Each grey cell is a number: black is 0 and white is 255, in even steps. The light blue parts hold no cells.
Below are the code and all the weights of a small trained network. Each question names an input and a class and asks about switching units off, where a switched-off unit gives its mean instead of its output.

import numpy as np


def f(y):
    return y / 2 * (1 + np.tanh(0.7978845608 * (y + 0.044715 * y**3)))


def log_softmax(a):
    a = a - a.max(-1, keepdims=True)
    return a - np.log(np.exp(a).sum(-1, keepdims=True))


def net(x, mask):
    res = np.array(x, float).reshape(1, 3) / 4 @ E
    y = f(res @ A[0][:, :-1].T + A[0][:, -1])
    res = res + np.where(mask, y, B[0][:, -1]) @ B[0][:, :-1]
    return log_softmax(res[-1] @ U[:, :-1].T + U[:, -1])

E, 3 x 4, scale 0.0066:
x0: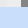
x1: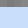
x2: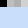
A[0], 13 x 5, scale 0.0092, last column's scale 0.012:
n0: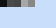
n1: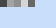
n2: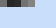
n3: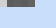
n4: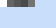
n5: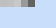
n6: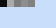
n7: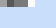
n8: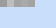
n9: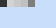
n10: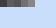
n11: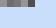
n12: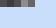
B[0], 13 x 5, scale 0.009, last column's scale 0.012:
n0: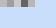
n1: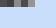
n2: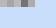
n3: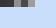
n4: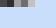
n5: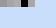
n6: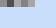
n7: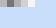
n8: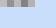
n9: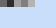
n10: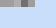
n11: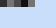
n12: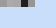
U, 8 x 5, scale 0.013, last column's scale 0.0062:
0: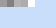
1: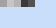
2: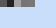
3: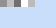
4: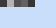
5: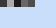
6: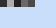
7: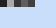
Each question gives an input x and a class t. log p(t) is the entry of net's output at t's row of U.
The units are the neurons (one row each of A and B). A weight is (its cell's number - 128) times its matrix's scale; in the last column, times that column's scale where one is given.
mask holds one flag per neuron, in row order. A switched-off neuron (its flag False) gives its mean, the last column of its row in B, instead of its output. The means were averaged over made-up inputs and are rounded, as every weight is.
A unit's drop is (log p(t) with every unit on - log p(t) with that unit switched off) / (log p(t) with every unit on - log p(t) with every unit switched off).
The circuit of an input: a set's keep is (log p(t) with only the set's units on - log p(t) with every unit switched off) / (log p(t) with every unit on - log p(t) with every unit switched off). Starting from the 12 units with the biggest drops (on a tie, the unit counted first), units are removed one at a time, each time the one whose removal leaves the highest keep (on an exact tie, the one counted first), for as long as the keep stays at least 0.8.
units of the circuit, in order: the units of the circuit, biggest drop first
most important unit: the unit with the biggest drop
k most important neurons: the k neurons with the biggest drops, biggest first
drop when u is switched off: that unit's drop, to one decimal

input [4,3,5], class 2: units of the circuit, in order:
(n9)
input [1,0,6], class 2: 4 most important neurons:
(n9 n1 n7 n2)
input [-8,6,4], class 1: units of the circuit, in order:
(n12 n0)
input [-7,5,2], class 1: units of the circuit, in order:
(n12 n0)
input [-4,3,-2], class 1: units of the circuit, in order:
(n2 n9)
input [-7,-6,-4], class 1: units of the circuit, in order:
(n12 n2)
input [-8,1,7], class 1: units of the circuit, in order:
(n0 n12)
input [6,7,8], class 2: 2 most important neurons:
(n9 n1)
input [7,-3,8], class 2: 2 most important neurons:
(n9 n1)
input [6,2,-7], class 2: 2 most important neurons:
(n4 n3)
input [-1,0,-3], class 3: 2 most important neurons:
(n5 n9)
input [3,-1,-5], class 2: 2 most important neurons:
(n4 n3)
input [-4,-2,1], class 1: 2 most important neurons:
(n0 n12)
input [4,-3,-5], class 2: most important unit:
n4
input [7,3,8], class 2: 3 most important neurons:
(n9 n1 n0)
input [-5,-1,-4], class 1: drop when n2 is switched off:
0.4
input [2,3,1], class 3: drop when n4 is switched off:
0.2
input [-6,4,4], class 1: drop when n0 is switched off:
0.3
